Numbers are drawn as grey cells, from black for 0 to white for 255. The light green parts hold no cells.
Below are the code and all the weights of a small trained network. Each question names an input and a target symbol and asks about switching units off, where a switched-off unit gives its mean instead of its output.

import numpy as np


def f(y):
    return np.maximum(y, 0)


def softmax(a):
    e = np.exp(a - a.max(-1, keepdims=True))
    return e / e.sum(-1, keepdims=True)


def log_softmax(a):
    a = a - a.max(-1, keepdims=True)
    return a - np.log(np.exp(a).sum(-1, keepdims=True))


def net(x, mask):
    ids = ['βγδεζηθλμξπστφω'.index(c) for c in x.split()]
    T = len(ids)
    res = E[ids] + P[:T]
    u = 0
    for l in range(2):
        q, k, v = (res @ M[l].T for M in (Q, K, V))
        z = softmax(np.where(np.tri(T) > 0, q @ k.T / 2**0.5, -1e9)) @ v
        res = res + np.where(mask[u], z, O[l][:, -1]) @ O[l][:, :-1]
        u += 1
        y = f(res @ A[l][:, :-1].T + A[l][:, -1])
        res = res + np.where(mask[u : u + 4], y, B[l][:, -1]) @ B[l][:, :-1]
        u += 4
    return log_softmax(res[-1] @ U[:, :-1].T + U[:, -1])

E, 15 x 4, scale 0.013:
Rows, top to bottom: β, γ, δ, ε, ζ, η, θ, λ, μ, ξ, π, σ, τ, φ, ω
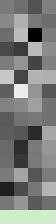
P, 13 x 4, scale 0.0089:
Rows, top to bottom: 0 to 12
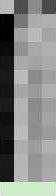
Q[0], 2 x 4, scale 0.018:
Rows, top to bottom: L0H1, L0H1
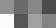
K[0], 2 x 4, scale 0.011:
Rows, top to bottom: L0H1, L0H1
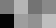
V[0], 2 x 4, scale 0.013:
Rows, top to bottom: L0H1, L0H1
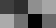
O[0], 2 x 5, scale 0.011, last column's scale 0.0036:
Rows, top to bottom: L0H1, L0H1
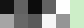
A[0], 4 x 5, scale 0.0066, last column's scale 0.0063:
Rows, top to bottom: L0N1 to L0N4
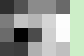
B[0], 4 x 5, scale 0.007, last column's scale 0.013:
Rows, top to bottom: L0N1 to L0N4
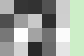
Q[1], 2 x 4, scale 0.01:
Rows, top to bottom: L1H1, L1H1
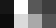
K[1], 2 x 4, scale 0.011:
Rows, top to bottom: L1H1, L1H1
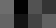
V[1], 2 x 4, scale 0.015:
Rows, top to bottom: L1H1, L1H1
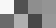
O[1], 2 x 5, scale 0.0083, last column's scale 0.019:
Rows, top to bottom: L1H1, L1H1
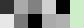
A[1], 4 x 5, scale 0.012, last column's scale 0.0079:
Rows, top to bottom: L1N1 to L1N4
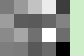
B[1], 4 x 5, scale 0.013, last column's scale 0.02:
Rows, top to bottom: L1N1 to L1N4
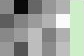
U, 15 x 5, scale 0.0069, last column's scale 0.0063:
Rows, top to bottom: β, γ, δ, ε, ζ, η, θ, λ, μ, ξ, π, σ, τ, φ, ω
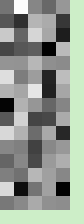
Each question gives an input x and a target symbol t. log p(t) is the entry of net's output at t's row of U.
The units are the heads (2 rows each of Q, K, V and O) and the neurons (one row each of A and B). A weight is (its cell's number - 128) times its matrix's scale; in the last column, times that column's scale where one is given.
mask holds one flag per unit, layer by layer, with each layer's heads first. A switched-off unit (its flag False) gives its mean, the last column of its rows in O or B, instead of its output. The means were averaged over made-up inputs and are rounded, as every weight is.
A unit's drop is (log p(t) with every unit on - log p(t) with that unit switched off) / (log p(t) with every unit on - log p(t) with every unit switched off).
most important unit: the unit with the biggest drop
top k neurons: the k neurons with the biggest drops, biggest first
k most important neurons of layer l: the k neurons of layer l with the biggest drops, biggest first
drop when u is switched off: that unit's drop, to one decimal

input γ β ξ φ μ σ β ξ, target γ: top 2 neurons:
[L0N3, L1N1]
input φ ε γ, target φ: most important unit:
L1H1
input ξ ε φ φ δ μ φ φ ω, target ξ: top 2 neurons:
[L0N4, L0N3]
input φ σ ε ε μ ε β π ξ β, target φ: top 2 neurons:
[L1N4, L1N2]
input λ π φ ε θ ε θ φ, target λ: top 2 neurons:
[L0N3, L0N4]
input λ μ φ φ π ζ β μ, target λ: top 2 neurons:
[L0N3, L0N4]
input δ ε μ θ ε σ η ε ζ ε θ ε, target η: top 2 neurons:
[L1N2, L1N3]
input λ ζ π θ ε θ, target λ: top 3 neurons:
[L0N3, L0N4, L1N4]
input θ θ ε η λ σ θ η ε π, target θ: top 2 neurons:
[L1N1, L0N4]
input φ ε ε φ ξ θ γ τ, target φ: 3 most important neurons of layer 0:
[L0N3, L0N2, L0N4]
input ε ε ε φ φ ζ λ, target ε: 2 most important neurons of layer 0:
[L0N4, L0N3]
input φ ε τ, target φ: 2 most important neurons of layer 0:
[L0N3, L0N2]
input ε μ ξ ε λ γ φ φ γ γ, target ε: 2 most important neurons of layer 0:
[L0N4, L0N3]
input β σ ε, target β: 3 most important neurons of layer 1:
[L1N1, L1N4, L1N3]
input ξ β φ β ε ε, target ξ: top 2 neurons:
[L0N4, L0N3]
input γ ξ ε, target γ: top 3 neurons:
[L0N3, L1N1, L0N4]
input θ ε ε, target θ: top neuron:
[L0N2]
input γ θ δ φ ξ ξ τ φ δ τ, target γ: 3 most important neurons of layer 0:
[L0N3, L0N4, L0N2]
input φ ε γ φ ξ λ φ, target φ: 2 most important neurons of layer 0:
[L0N1, L0N2]
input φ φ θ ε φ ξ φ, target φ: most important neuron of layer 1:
[L1N4]
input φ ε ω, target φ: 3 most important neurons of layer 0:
[L0N3, L0N2, L0N4]
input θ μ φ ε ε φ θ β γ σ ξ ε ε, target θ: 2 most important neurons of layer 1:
[L1N2, L1N1]
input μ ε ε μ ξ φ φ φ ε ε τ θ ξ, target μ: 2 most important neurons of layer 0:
[L0N3, L0N4]
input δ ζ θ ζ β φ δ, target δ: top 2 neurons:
[L1N3, L1N1]
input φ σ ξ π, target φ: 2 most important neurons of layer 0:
[L0N1, L0N2]
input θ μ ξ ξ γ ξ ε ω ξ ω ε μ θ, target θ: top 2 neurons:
[L0N2, L1N2]
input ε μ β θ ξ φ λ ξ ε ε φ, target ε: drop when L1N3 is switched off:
0.1
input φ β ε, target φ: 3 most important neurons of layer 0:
[L0N2, L0N1, L0N3]
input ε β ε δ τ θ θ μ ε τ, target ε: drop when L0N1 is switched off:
0.0
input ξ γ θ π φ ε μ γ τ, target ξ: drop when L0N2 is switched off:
0.0
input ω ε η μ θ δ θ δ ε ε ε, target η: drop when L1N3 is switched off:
0.1
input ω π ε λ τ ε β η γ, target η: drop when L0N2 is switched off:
-0.1
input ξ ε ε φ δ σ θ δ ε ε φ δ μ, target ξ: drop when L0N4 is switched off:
0.2
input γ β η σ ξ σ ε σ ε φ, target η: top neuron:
[L1N2]
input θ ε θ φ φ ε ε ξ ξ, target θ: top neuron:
[L0N2]
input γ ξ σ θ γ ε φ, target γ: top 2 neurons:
[L0N3, L1N1]
